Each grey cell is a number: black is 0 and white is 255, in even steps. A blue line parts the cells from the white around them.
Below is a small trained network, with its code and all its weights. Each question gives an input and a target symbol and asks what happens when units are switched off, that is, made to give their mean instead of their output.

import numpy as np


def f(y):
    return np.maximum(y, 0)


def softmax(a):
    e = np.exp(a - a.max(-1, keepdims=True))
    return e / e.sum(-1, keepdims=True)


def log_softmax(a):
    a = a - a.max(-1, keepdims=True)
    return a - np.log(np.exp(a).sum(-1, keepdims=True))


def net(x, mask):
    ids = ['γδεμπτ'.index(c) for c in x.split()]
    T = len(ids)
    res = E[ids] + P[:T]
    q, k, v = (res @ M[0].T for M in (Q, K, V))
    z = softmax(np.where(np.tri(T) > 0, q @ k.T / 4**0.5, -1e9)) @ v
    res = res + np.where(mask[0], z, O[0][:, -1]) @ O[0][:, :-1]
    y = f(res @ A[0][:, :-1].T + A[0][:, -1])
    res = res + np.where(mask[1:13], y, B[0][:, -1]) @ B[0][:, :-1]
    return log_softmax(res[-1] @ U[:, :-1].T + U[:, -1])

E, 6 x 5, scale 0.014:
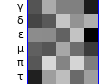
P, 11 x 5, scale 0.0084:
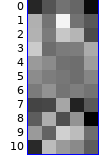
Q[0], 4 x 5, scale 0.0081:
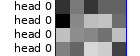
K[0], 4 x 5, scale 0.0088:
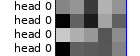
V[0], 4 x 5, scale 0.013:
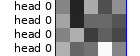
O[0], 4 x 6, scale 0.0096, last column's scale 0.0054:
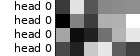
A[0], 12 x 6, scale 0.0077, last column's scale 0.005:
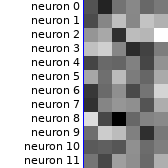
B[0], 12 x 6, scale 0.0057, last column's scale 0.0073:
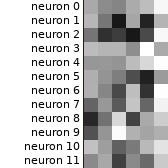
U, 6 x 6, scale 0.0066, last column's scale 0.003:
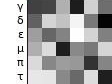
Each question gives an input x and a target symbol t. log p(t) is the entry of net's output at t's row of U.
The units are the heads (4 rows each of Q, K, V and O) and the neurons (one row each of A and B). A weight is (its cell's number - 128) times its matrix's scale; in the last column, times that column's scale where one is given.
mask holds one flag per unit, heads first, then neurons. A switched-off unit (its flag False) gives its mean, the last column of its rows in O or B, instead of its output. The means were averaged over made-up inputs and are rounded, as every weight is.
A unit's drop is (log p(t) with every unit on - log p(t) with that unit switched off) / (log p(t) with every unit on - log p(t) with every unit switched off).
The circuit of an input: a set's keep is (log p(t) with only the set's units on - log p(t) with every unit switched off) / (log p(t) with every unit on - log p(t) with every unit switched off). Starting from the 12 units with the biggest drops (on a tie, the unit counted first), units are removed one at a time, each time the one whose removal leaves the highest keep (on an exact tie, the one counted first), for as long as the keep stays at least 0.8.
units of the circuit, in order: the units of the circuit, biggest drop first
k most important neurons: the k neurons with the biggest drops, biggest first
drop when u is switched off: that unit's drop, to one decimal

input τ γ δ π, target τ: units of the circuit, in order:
[head 0; neuron 3]
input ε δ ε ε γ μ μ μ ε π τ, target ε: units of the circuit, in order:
[head 0; neuron 0]
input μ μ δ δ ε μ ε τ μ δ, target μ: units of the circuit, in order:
[head 0; neuron 1]
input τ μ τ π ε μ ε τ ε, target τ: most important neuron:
[neuron 3]
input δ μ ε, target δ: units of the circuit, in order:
[head 0; neuron 9]
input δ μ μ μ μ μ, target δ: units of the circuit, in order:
[head 0; neuron 9]
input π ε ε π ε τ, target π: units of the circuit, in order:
[head 0; neuron 5]
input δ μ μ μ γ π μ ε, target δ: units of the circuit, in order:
[head 0; neuron 9; neuron 2]
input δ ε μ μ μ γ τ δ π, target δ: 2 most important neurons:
[neuron 9; neuron 10]
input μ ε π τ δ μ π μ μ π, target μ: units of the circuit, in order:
[head 0; neuron 2]
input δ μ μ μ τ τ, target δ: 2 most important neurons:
[neuron 9; neuron 10]
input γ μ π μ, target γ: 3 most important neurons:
[neuron 8; neuron 7; neuron 1]
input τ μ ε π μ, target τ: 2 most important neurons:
[neuron 3; neuron 2]
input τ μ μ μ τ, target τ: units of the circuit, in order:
[head 0]
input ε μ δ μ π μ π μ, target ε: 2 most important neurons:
[neuron 0; neuron 2]
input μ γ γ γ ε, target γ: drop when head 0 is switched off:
0.2
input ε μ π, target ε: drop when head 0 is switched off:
1.6
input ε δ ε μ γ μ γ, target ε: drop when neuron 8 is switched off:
0.0
